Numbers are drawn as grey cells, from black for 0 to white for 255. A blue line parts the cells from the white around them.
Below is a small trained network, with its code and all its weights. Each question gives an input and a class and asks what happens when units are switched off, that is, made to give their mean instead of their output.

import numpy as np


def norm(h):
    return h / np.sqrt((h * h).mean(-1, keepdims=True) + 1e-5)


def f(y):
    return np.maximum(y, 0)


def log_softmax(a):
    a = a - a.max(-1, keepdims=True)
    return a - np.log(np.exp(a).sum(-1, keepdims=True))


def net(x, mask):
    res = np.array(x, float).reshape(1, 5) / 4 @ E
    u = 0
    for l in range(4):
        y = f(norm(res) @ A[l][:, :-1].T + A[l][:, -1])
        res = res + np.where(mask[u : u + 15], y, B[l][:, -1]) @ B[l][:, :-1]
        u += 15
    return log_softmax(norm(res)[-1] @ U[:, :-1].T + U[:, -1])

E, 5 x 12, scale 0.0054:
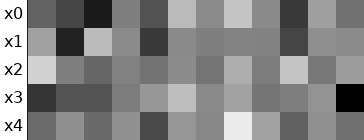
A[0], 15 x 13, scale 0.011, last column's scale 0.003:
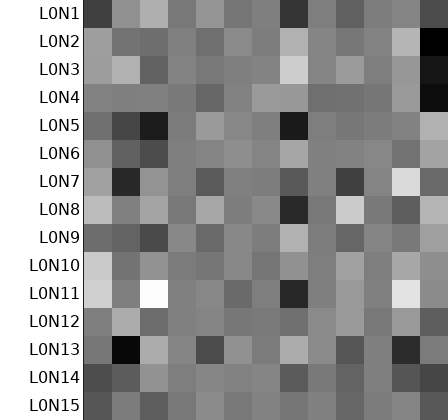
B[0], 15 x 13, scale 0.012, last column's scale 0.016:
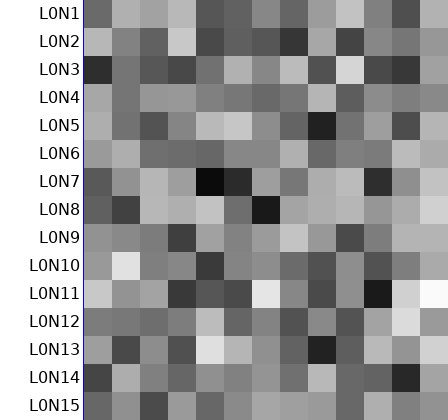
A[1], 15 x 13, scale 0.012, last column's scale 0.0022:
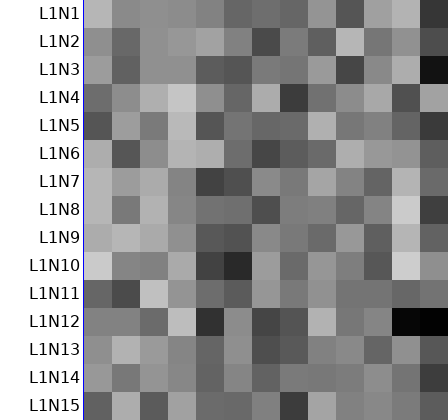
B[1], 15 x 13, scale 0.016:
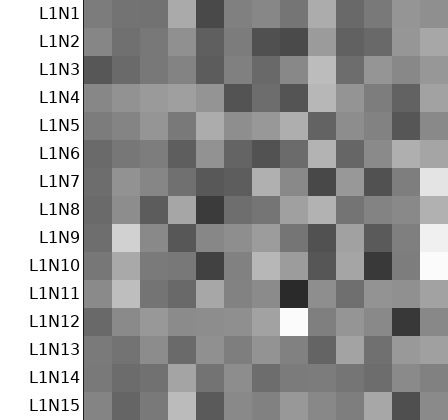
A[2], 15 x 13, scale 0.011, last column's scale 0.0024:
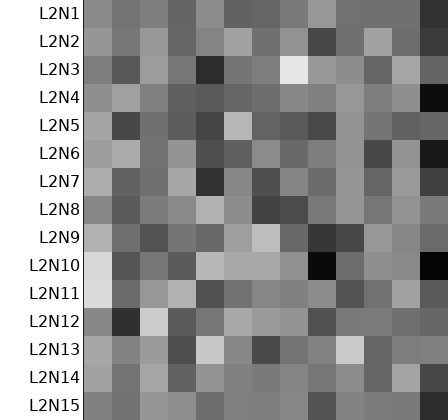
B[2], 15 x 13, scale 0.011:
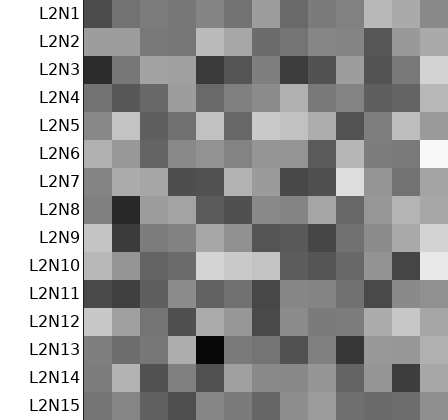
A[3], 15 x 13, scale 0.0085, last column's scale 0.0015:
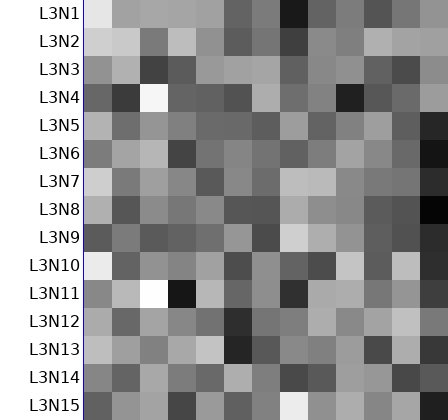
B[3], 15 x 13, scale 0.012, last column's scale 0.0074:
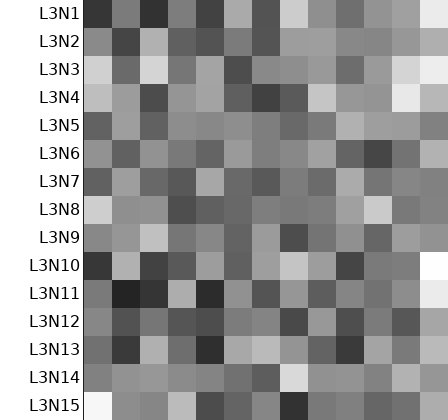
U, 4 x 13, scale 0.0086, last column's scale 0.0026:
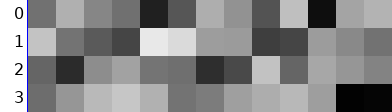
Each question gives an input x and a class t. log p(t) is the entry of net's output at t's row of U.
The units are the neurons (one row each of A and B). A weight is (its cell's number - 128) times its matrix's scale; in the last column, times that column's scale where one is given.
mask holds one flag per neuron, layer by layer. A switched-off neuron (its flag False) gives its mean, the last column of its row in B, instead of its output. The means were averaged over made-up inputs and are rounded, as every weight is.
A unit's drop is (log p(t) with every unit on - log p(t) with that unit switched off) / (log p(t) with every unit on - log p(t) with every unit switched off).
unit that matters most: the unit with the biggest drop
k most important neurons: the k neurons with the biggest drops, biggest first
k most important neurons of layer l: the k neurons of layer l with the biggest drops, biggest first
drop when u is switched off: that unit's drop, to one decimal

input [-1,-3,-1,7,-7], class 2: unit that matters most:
L0N8
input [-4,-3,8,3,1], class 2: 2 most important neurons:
[L0N11; L0N8]
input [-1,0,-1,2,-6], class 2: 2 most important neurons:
[L0N8; L0N5]
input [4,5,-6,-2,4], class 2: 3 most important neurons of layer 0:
[L0N13; L0N11; L0N7]
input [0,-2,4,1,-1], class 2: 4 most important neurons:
[L0N11; L0N8; L1N10; L0N7]
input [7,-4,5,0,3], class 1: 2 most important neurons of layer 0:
[L0N7; L0N3]
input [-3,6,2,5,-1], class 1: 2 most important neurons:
[L0N13; L0N1]
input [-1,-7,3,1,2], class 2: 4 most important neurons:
[L0N11; L1N10; L1N7; L1N9]
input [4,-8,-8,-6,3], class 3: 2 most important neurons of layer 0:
[L0N11; L0N13]
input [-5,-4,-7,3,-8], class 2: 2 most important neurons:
[L0N8; L0N7]
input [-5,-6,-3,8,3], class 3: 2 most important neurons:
[L0N11; L0N13]
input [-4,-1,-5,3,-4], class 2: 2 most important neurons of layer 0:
[L0N8; L0N7]
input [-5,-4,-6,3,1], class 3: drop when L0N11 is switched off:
0.6
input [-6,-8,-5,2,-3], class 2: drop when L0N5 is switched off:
0.0
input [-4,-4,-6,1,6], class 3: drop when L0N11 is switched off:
0.7
